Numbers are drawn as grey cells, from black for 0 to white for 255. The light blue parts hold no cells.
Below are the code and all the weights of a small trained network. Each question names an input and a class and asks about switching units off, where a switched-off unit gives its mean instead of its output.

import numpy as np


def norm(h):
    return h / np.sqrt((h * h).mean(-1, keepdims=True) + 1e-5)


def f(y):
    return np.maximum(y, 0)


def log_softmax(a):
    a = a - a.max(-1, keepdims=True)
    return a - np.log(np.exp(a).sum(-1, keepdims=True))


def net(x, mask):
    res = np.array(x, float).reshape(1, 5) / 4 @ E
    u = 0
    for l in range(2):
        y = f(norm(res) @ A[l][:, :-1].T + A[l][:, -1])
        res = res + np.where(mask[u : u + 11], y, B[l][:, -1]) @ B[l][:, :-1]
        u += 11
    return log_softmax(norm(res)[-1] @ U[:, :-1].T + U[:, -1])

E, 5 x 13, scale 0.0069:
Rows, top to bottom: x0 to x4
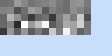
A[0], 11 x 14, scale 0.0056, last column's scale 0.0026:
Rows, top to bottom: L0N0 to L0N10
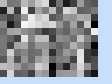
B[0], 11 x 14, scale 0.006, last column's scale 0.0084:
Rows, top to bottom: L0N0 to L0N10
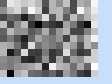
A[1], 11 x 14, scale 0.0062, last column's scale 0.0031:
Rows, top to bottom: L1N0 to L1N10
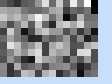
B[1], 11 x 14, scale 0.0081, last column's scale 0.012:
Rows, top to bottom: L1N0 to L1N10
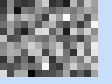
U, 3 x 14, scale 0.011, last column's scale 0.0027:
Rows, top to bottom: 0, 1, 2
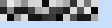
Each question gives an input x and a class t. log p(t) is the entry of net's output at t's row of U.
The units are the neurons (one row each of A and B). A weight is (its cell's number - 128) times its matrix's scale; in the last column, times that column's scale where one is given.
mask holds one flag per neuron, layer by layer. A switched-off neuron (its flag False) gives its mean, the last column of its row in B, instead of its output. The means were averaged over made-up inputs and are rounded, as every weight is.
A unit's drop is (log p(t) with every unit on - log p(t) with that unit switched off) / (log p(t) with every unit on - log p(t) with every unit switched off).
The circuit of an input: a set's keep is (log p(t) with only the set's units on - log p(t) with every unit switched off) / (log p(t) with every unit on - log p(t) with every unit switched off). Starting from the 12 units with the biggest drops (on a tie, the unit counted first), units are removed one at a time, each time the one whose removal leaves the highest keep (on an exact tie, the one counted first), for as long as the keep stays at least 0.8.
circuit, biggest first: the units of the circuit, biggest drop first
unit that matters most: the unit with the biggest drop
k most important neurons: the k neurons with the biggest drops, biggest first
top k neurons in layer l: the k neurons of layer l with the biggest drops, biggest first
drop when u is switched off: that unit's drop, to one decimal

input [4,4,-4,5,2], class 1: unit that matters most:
L0N2
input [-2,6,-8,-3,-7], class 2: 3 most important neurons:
L0N1, L0N3, L1N10
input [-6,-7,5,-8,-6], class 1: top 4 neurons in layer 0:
L0N1, L0N0, L0N3, L0N7
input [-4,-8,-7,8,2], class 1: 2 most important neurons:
L0N2, L0N5
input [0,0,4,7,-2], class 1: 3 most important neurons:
L0N5, L0N2, L0N8
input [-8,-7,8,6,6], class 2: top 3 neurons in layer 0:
L0N7, L0N10, L0N0
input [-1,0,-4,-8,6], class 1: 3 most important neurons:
L0N0, L0N1, L0N3
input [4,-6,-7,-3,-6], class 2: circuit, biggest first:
L0N1, L1N10
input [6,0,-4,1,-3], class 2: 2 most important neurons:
L0N3, L0N1
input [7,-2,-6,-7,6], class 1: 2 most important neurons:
L0N0, L0N1
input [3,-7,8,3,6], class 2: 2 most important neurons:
L0N7, L0N10
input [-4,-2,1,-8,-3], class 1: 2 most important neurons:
L0N1, L0N0
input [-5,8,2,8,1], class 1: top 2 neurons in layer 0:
L0N2, L0N5
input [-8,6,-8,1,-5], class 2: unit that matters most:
L0N3
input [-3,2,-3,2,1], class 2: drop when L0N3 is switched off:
1.1
